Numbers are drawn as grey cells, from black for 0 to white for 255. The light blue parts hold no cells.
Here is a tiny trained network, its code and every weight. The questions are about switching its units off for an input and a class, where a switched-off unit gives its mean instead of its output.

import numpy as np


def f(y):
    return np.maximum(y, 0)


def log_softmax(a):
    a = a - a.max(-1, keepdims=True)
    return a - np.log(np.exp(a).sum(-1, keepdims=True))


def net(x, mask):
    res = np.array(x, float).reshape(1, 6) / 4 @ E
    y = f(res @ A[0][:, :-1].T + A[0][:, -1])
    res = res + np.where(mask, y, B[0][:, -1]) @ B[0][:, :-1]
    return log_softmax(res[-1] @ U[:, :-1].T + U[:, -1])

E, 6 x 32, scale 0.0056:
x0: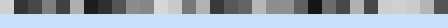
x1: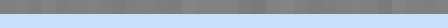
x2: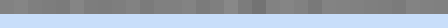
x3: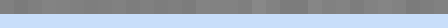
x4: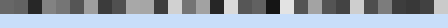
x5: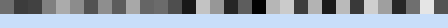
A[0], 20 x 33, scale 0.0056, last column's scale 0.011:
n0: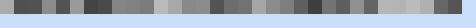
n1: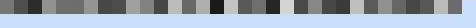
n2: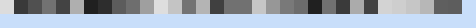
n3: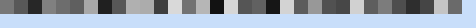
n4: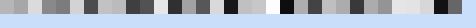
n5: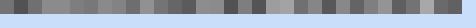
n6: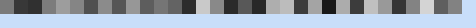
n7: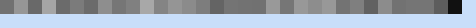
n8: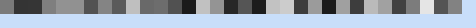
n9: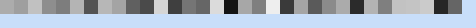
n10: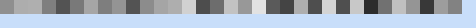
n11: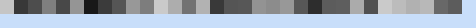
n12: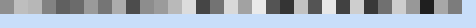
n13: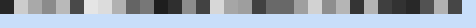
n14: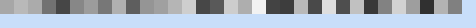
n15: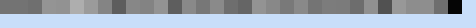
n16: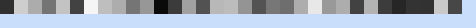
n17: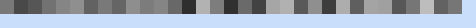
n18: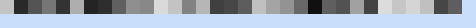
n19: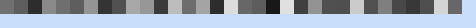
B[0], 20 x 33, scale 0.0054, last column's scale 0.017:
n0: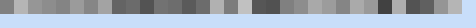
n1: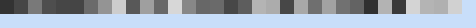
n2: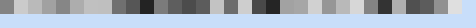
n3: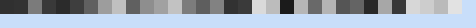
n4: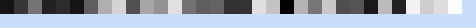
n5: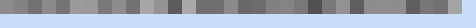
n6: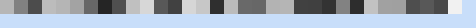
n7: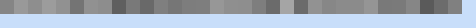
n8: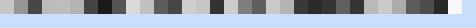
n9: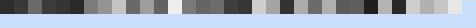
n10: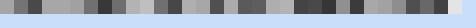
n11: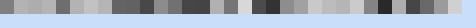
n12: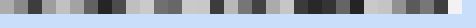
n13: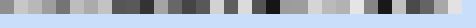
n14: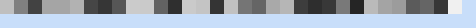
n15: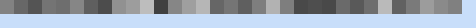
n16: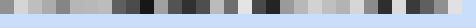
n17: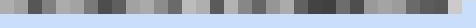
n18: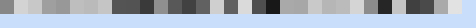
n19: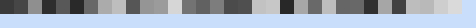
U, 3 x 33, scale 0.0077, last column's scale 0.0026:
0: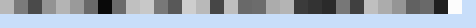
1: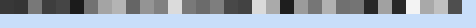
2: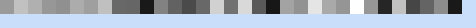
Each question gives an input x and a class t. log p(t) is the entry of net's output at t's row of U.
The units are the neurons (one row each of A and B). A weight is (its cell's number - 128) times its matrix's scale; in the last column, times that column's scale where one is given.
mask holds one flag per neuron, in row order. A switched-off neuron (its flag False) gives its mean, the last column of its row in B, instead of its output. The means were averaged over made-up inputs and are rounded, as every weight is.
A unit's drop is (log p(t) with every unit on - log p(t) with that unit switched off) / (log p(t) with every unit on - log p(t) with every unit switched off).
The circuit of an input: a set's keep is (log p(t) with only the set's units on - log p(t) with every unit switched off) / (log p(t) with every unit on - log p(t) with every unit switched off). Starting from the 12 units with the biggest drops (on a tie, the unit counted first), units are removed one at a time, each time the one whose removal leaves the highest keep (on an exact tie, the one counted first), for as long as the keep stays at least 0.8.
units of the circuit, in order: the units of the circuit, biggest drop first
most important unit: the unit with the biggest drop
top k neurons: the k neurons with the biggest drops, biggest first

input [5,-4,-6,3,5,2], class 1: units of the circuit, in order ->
(n19)
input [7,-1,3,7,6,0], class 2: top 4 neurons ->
(n18; n2; n11; n4)
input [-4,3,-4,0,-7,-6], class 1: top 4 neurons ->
(n4; n9; n8; n6)
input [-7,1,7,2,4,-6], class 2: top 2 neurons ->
(n16; n13)
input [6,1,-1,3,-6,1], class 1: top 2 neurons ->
(n4; n9)
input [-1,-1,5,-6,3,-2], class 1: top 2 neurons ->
(n8; n6)
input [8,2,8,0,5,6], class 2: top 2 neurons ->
(n18; n11)
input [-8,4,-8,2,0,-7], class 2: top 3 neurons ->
(n16; n13; n8)
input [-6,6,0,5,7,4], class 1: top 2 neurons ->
(n3; n19)
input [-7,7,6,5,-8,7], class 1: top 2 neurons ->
(n4; n9)
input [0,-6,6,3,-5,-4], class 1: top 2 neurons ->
(n4; n8)
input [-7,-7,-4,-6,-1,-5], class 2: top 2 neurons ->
(n16; n13)
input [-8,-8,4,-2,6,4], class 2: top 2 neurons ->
(n16; n13)
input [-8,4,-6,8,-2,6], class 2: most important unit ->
n13
